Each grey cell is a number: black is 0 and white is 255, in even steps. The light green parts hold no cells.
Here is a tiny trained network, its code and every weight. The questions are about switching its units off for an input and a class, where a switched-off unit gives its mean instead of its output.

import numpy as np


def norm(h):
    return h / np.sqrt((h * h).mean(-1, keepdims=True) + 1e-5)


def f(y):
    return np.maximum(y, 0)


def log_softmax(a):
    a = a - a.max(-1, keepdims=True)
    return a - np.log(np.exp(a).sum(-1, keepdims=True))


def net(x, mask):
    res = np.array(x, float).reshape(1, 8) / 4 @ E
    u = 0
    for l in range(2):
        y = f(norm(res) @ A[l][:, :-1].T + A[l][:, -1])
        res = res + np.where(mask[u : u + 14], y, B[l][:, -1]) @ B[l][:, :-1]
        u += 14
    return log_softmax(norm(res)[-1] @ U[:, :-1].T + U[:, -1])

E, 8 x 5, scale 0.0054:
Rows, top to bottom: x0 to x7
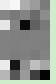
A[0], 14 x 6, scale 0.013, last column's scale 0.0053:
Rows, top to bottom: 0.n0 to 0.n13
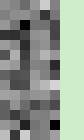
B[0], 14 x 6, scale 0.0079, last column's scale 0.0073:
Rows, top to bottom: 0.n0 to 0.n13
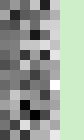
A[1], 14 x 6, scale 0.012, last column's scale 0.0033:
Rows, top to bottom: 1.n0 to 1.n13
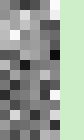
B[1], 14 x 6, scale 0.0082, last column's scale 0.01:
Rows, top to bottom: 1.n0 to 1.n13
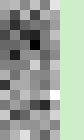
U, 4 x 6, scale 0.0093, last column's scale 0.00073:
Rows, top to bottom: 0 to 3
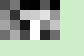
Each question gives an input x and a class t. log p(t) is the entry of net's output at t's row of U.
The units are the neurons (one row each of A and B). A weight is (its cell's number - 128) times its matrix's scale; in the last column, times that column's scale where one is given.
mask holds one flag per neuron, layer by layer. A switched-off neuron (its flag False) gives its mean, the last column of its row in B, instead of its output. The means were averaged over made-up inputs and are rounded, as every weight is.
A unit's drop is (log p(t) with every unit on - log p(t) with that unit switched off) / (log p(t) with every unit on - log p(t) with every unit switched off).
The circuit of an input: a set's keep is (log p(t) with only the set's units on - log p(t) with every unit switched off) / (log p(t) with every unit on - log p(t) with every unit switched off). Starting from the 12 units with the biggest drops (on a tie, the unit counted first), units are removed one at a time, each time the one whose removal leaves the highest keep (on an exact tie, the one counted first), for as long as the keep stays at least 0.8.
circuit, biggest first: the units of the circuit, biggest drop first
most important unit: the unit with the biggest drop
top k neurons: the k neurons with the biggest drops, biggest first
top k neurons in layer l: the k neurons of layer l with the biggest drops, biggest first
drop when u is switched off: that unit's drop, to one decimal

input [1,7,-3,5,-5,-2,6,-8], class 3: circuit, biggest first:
(0.n0 1.n11)
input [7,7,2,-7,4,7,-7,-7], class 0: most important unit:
1.n3
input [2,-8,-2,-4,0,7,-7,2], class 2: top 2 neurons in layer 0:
(0.n10 0.n0)
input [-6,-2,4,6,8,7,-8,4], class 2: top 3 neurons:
(0.n10 1.n0 1.n11)
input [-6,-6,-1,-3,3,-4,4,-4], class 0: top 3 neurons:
(0.n3 0.n11 0.n7)
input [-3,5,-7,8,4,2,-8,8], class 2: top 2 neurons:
(0.n10 0.n2)
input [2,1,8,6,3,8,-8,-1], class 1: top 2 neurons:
(0.n2 0.n12)
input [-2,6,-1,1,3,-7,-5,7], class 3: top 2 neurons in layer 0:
(0.n1 0.n13)
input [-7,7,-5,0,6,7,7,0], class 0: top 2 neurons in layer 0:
(0.n11 0.n3)
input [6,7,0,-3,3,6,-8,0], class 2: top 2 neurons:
(1.n11 0.n4)
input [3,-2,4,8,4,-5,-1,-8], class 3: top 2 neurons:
(0.n5 0.n0)
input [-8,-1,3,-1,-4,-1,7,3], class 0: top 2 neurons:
(0.n11 0.n3)
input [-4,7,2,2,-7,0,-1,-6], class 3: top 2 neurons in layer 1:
(1.n3 1.n0)
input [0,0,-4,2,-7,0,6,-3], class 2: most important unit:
0.n13
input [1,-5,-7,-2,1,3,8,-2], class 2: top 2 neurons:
(0.n13 0.n2)
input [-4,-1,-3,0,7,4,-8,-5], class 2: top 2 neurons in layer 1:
(1.n11 1.n9)
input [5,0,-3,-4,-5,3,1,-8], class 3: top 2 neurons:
(0.n0 0.n5)
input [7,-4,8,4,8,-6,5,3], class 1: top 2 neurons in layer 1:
(1.n1 1.n10)
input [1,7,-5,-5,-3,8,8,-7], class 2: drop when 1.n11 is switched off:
-0.1
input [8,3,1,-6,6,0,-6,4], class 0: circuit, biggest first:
(1.n3)
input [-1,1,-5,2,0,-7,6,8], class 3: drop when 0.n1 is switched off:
0.2
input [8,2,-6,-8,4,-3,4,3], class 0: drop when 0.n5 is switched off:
0.0
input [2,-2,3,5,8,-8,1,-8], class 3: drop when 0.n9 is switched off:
0.1
